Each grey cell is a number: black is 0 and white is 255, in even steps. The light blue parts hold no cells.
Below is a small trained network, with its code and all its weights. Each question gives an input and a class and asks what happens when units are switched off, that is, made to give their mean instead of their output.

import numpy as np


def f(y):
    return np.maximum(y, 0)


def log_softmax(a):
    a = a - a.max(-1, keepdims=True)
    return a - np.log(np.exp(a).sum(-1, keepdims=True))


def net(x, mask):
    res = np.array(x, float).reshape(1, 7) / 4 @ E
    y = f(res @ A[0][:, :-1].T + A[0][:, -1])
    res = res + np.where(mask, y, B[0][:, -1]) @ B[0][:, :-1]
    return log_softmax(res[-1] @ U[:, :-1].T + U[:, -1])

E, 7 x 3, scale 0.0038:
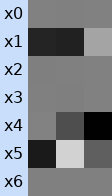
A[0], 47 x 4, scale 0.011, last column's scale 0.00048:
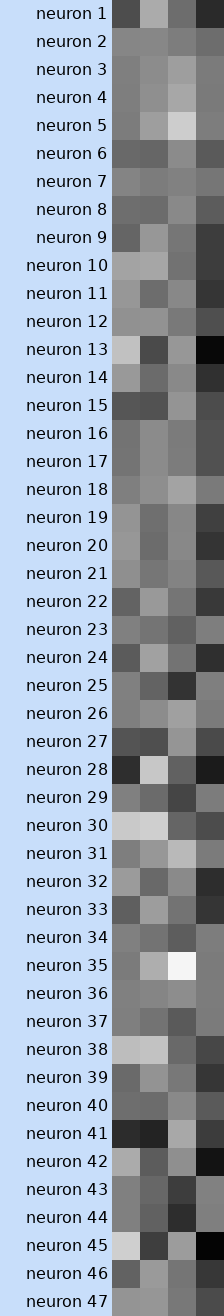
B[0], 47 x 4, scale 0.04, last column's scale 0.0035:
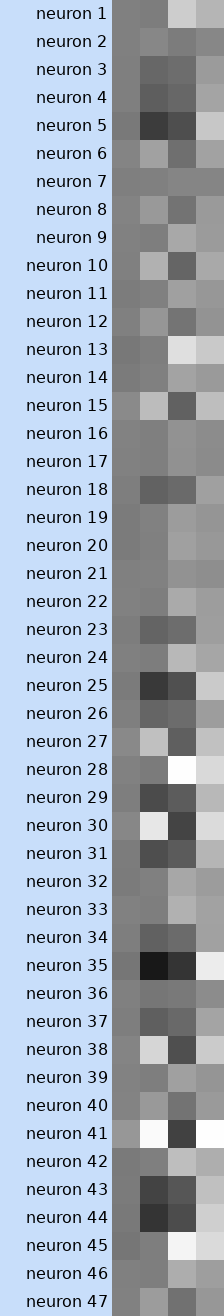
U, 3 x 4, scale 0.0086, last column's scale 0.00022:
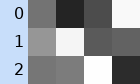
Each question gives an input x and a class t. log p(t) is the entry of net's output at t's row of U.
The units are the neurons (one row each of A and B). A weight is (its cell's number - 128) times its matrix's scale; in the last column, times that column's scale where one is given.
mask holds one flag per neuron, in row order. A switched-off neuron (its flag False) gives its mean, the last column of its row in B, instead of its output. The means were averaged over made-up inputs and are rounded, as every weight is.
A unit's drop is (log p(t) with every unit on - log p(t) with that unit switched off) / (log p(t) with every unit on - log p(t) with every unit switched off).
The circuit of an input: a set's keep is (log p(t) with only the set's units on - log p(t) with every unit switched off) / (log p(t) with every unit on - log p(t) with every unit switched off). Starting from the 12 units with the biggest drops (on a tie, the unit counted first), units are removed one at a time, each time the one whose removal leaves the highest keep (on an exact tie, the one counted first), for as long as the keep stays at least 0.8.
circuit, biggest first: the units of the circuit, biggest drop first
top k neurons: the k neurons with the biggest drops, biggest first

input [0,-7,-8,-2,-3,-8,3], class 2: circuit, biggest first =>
(neuron 45)
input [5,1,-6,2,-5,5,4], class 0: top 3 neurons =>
(neuron 35; neuron 45; neuron 5)
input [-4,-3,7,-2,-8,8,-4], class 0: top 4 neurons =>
(neuron 35; neuron 5; neuron 45; neuron 31)
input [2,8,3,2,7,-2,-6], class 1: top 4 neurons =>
(neuron 41; neuron 35; neuron 27; neuron 15)
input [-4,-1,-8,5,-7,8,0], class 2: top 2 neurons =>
(neuron 28; neuron 1)
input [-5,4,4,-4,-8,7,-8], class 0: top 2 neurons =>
(neuron 35; neuron 5)
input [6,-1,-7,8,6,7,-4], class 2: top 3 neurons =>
(neuron 28; neuron 35; neuron 1)
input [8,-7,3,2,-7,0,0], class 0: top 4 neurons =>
(neuron 35; neuron 41; neuron 5; neuron 31)
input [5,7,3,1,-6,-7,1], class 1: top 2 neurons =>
(neuron 41; neuron 27)
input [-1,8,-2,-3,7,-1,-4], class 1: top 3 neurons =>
(neuron 41; neuron 35; neuron 27)
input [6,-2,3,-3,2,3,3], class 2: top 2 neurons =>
(neuron 41; neuron 35)
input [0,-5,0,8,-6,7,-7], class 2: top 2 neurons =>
(neuron 28; neuron 1)
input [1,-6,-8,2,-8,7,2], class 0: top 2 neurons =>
(neuron 35; neuron 5)
